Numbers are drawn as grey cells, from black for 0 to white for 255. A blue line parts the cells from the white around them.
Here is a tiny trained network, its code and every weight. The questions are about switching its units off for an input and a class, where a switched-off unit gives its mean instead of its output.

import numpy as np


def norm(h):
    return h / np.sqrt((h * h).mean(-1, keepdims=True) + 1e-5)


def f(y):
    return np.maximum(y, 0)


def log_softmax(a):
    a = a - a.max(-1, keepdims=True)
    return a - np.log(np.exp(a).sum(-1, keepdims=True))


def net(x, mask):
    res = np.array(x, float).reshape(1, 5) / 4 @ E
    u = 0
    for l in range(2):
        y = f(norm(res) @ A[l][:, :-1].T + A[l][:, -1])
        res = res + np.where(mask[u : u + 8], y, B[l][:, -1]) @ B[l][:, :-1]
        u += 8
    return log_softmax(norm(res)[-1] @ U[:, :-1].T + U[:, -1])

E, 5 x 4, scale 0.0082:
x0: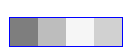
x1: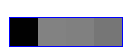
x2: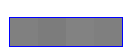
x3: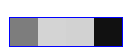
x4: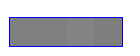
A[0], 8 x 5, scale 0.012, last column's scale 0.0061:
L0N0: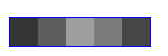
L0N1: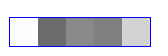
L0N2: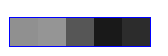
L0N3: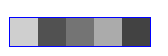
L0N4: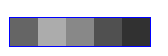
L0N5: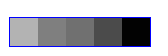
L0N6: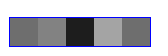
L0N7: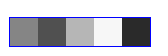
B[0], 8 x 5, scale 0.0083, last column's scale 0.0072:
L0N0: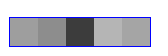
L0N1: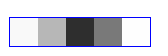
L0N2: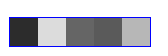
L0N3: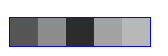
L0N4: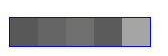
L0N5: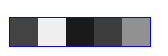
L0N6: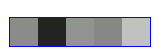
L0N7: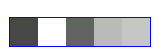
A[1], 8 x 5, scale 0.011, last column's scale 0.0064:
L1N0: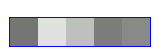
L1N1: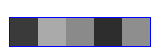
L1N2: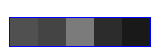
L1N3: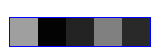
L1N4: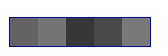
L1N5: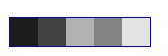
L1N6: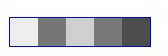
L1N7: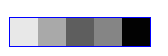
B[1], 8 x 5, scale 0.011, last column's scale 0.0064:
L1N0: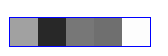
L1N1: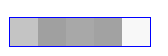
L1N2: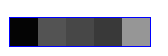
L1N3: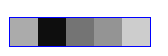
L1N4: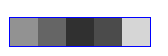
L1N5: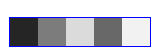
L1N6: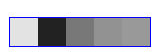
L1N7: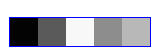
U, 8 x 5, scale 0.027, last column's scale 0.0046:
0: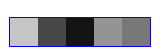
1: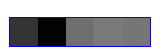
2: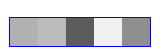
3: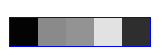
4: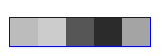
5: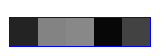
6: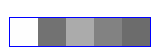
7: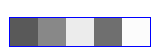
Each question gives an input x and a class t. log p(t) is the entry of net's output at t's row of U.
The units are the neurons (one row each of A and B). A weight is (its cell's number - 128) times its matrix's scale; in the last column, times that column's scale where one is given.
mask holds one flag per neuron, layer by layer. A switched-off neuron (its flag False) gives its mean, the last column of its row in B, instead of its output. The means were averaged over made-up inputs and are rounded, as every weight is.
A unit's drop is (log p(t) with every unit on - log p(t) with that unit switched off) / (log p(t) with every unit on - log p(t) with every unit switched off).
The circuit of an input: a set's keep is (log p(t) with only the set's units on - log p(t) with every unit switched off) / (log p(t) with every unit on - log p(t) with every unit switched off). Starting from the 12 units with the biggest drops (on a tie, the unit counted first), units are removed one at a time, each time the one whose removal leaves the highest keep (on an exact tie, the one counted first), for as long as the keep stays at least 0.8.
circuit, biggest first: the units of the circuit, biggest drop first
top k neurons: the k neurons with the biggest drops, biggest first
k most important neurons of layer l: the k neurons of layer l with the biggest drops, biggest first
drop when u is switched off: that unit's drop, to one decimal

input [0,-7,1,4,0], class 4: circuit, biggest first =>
L0N5
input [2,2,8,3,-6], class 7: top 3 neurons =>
L0N1, L1N5, L1N1
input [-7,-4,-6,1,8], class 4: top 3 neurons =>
L0N2, L0N5, L1N0
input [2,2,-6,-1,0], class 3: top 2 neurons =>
L0N1, L1N1
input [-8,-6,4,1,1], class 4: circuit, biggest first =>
L0N2, L1N0
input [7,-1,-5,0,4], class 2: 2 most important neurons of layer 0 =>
L0N7, L0N6
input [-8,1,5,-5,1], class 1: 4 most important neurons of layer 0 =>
L0N1, L0N6, L0N7, L0N0
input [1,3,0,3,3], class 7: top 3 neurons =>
L0N1, L1N1, L0N6
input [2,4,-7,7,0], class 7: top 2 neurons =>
L0N1, L1N1
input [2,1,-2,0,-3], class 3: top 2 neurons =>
L0N1, L0N7
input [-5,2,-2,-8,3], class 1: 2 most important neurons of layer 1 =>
L1N5, L1N1
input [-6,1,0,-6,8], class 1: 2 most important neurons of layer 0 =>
L0N1, L0N6
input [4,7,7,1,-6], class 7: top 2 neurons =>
L0N1, L1N5
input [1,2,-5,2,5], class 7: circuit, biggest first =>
L1N1
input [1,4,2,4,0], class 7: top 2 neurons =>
L0N1, L1N1
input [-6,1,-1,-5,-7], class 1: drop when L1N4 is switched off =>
-0.1
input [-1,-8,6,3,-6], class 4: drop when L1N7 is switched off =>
0.1
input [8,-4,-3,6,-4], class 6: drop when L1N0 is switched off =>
0.0
